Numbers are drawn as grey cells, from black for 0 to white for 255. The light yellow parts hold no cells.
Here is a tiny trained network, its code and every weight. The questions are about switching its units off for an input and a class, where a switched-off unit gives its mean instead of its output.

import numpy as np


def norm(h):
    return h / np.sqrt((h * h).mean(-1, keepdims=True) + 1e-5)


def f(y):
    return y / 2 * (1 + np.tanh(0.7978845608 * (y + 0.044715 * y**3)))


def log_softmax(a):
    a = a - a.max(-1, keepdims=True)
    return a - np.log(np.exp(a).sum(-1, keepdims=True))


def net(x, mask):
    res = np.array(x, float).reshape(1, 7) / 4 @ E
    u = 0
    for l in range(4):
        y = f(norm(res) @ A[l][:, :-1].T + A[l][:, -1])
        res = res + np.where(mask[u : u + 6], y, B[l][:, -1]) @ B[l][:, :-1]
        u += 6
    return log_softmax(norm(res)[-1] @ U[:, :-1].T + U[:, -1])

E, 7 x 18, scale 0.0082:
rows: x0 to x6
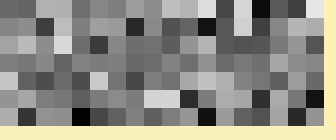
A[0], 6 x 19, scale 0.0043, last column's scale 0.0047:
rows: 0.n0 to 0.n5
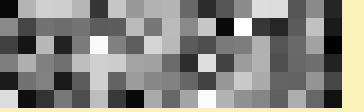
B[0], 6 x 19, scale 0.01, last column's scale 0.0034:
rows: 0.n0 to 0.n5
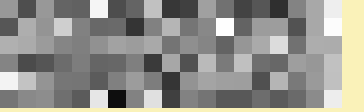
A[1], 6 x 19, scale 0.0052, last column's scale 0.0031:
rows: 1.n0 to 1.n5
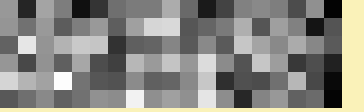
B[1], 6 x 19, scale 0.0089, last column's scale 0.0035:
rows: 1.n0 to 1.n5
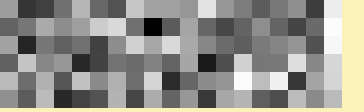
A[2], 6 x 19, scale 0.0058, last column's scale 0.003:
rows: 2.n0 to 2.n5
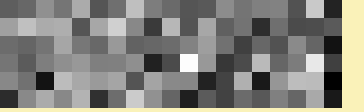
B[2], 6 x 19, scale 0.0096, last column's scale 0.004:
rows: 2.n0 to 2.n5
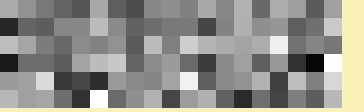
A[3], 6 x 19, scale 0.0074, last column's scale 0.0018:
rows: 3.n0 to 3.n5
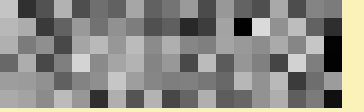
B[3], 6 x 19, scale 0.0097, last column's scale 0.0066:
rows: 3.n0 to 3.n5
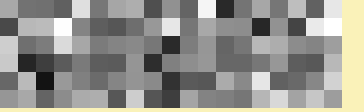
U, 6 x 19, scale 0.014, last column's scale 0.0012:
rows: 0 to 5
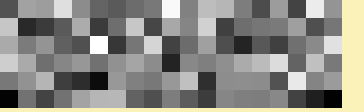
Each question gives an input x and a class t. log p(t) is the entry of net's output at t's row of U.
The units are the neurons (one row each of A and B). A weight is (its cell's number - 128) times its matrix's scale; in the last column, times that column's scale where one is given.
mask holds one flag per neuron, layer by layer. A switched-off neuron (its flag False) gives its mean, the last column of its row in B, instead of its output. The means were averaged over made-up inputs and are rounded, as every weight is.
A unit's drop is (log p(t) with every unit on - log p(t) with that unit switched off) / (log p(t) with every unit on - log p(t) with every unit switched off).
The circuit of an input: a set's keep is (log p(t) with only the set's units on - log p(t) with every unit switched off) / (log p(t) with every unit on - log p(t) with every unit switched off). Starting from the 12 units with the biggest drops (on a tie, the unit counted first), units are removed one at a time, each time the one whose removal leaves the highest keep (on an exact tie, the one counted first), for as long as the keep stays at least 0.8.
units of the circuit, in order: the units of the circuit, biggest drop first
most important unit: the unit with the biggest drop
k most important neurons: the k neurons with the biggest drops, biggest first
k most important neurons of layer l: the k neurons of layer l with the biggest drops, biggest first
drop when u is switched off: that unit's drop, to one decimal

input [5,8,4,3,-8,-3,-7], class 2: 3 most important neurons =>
2.n5; 0.n0; 1.n3
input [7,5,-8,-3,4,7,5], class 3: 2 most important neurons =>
3.n1; 0.n2
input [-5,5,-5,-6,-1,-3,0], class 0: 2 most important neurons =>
3.n1; 1.n4
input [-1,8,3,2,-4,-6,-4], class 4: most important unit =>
2.n4
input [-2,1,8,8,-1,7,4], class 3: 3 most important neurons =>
1.n4; 3.n5; 2.n3
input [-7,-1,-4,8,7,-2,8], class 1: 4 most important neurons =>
3.n0; 1.n0; 0.n1; 0.n0
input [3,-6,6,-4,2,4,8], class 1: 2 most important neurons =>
3.n0; 1.n0
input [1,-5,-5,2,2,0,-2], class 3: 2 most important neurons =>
0.n2; 0.n4
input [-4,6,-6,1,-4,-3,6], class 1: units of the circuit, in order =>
1.n0; 3.n0
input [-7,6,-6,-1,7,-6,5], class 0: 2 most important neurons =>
3.n1; 0.n0
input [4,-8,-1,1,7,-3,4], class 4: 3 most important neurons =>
1.n3; 1.n5; 0.n0
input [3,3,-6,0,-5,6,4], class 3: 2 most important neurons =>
0.n4; 0.n2
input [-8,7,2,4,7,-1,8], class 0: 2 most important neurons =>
3.n1; 1.n2
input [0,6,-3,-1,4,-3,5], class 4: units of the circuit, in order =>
2.n4
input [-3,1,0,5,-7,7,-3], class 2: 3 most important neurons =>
0.n0; 2.n5; 2.n3
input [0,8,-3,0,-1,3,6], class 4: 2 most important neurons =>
2.n4; 1.n2
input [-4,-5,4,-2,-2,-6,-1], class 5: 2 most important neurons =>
2.n3; 2.n4
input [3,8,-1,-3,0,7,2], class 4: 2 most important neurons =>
2.n4; 2.n3
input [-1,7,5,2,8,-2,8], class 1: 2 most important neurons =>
3.n0; 1.n0
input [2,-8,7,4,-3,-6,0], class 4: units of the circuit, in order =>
1.n5
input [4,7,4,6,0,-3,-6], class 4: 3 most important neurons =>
2.n4; 1.n0; 3.n0
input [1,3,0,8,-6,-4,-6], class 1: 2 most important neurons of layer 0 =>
0.n3; 0.n5
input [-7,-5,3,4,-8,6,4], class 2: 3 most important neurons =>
0.n0; 2.n5; 0.n1
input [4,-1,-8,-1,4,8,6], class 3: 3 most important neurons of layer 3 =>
3.n2; 3.n4; 3.n0
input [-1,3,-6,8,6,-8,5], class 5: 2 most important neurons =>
2.n3; 0.n0
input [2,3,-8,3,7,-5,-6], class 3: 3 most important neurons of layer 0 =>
0.n2; 0.n4; 0.n0
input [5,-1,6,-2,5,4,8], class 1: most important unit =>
3.n0
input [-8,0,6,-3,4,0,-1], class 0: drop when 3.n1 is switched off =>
1.0
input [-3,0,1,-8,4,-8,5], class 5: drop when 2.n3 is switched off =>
1.9
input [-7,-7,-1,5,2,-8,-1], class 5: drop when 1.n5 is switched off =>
-0.1
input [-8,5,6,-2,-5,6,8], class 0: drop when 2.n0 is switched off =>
0.0
